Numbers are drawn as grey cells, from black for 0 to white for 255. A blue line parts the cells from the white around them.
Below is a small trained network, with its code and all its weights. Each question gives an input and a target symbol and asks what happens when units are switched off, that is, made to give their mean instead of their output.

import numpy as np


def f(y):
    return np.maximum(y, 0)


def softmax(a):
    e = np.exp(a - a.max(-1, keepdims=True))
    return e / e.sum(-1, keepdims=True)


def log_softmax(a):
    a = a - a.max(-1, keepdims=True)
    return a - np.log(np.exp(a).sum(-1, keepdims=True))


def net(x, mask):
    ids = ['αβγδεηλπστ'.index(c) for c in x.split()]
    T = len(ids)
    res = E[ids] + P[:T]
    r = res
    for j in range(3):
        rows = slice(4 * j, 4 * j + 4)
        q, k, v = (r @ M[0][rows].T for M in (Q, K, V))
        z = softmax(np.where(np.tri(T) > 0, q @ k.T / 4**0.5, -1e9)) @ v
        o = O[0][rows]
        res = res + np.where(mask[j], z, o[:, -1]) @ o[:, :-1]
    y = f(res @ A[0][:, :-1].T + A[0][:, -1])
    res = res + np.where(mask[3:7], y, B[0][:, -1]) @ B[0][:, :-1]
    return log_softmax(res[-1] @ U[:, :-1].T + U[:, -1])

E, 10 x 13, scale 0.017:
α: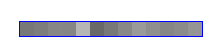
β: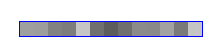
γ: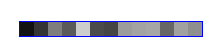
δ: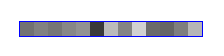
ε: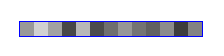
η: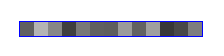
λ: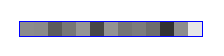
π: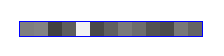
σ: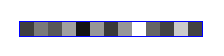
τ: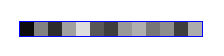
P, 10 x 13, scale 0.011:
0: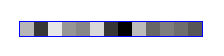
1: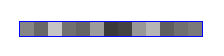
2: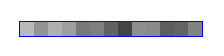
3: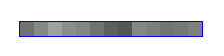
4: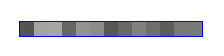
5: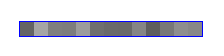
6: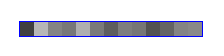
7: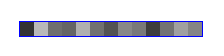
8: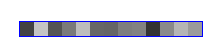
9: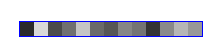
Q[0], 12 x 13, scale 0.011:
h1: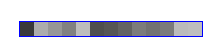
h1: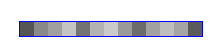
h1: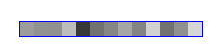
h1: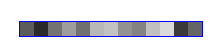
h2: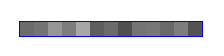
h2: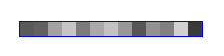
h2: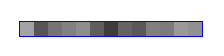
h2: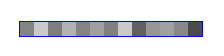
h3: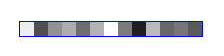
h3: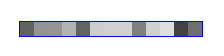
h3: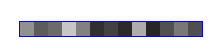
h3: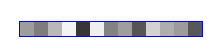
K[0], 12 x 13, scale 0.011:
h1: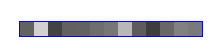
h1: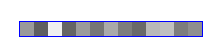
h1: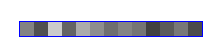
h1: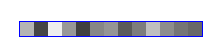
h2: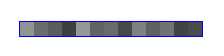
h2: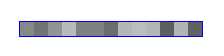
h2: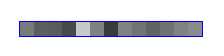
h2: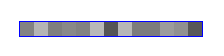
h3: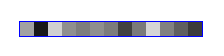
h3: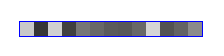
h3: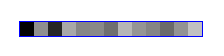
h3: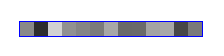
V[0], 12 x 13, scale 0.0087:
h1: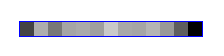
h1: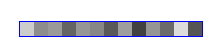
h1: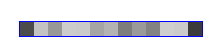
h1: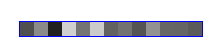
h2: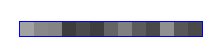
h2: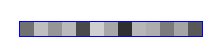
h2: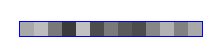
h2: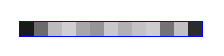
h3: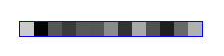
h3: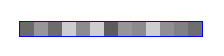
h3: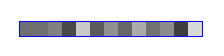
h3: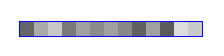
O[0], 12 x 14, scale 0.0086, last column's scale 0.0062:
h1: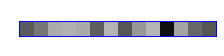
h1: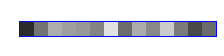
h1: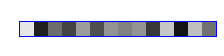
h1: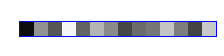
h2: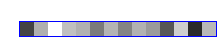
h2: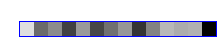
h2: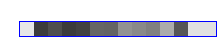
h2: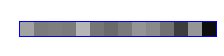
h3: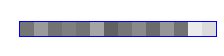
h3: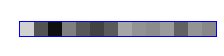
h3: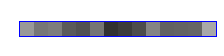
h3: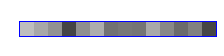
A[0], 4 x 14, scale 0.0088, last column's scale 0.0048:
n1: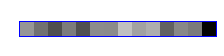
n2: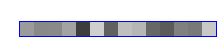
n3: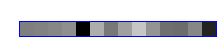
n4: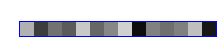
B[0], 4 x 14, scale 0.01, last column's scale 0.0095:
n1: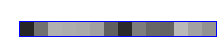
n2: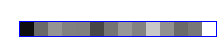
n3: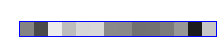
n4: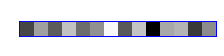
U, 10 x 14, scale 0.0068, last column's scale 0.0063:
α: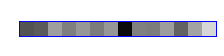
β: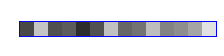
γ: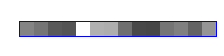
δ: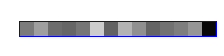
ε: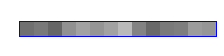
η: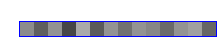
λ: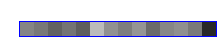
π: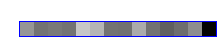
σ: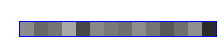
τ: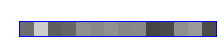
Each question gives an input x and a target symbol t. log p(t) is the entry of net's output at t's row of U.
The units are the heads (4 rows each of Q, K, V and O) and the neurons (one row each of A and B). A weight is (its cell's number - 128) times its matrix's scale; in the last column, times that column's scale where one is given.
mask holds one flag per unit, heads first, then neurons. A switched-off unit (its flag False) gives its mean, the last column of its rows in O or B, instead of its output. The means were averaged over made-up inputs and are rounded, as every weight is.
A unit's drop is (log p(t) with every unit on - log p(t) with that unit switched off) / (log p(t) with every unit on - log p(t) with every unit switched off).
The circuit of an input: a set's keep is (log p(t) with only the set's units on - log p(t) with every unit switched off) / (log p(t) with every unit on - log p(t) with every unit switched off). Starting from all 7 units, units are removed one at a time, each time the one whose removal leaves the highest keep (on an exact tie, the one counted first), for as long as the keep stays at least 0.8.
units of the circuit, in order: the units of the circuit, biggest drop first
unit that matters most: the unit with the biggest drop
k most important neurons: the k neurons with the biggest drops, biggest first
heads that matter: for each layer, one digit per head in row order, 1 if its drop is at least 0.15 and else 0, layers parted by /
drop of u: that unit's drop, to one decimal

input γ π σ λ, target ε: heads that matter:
001
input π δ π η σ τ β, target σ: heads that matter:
101
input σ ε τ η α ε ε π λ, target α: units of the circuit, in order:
(h3 h1)
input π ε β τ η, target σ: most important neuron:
(n3)
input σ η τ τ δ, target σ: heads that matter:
101
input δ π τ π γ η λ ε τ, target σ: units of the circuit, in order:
(h3 h1 h2)
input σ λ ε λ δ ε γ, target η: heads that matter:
101
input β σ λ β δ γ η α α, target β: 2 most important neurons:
(n3 n1)
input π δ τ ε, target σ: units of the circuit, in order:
(h3 h1)
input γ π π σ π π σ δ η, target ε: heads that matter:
011
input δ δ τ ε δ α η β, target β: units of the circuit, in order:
(h1 n3)
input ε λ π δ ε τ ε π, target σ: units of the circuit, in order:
(h3 h2 h1)
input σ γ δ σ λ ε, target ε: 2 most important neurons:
(n3 n2)
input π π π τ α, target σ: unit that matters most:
h3
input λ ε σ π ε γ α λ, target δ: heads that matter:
111
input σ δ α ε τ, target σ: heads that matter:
101
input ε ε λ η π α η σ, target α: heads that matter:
000
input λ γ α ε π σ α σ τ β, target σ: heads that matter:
111
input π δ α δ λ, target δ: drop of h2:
0.1
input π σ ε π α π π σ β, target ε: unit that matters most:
h3
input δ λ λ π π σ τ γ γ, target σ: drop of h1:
0.3
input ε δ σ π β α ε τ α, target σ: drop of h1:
0.3
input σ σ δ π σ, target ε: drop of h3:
0.8
